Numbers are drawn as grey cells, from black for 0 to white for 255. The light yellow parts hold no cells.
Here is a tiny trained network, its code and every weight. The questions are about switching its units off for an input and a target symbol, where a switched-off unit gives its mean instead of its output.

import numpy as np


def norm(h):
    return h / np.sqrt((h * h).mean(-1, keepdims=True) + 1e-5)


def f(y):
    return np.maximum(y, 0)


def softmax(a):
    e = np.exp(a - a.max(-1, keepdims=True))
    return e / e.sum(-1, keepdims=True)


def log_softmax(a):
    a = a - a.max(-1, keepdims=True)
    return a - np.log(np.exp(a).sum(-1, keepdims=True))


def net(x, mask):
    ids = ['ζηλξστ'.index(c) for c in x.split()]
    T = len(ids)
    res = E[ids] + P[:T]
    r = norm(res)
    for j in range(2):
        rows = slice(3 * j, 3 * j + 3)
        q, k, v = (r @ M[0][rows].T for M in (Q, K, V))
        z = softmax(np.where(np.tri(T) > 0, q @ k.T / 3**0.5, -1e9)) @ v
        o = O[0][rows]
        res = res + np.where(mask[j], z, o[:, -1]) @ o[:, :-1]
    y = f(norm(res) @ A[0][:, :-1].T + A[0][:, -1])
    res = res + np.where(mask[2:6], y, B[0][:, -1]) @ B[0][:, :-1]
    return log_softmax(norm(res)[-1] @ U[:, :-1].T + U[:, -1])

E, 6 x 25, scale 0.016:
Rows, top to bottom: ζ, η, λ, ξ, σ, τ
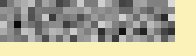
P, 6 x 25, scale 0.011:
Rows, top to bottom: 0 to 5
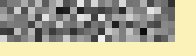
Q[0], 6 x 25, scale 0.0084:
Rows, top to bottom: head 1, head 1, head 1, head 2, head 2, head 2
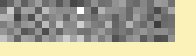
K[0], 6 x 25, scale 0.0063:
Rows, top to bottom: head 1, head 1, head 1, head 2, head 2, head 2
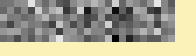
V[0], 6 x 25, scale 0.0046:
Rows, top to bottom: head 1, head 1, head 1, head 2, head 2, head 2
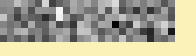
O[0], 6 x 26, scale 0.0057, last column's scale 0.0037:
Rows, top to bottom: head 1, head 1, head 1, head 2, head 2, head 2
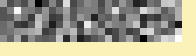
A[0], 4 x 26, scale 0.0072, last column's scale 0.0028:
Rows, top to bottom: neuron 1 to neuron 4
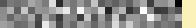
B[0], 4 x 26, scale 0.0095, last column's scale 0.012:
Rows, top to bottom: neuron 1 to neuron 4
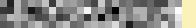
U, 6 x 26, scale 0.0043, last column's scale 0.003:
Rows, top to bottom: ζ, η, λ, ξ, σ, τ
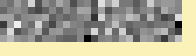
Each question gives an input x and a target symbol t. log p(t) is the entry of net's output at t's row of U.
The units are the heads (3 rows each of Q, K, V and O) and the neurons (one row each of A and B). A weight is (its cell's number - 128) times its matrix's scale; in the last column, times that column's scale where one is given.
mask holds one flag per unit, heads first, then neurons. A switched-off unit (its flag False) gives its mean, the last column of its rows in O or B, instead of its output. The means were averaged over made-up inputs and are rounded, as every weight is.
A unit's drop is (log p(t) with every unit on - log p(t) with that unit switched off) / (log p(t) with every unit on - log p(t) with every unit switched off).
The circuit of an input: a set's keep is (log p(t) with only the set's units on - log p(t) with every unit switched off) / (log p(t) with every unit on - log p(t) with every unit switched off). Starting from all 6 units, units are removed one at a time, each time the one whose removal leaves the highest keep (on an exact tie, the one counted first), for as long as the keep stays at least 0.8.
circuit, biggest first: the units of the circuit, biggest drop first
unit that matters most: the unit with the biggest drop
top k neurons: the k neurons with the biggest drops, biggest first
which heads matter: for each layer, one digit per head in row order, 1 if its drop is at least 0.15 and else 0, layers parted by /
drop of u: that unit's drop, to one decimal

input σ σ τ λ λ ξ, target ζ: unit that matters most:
head 2
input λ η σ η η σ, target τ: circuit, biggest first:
head 2; neuron 3; neuron 2; neuron 4
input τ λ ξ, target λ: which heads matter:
11
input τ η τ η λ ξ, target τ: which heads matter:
01
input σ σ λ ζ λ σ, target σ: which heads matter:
11
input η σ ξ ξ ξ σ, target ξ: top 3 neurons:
neuron 4; neuron 3; neuron 2
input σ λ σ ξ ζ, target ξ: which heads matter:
01
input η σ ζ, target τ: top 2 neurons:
neuron 3; neuron 2
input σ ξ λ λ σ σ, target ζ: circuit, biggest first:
head 2; neuron 4; neuron 3
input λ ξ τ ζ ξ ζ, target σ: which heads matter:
11
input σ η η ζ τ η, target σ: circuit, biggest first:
head 2; head 1; neuron 2
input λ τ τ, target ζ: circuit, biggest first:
head 2; neuron 3; neuron 2
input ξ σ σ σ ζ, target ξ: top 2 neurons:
neuron 2; neuron 4
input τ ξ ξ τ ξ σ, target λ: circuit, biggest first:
head 1
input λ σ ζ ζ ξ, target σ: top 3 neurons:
neuron 3; neuron 4; neuron 2
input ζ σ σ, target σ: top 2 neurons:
neuron 3; neuron 4
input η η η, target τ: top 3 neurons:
neuron 3; neuron 2; neuron 4
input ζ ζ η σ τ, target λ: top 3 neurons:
neuron 2; neuron 3; neuron 4
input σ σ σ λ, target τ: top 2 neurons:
neuron 2; neuron 4
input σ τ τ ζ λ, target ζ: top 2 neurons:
neuron 3; neuron 4
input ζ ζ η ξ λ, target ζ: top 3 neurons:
neuron 3; neuron 2; neuron 4
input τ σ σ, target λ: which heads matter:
11
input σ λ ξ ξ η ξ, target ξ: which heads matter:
10
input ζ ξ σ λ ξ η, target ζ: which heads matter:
01
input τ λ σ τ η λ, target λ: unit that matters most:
head 1
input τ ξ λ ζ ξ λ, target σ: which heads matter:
11
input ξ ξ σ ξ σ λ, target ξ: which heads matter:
11
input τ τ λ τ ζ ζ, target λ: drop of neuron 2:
0.2
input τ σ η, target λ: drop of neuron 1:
0.0
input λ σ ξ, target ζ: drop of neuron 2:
0.2
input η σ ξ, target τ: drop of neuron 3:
0.8
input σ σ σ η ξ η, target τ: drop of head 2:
0.8
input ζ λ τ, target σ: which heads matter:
01
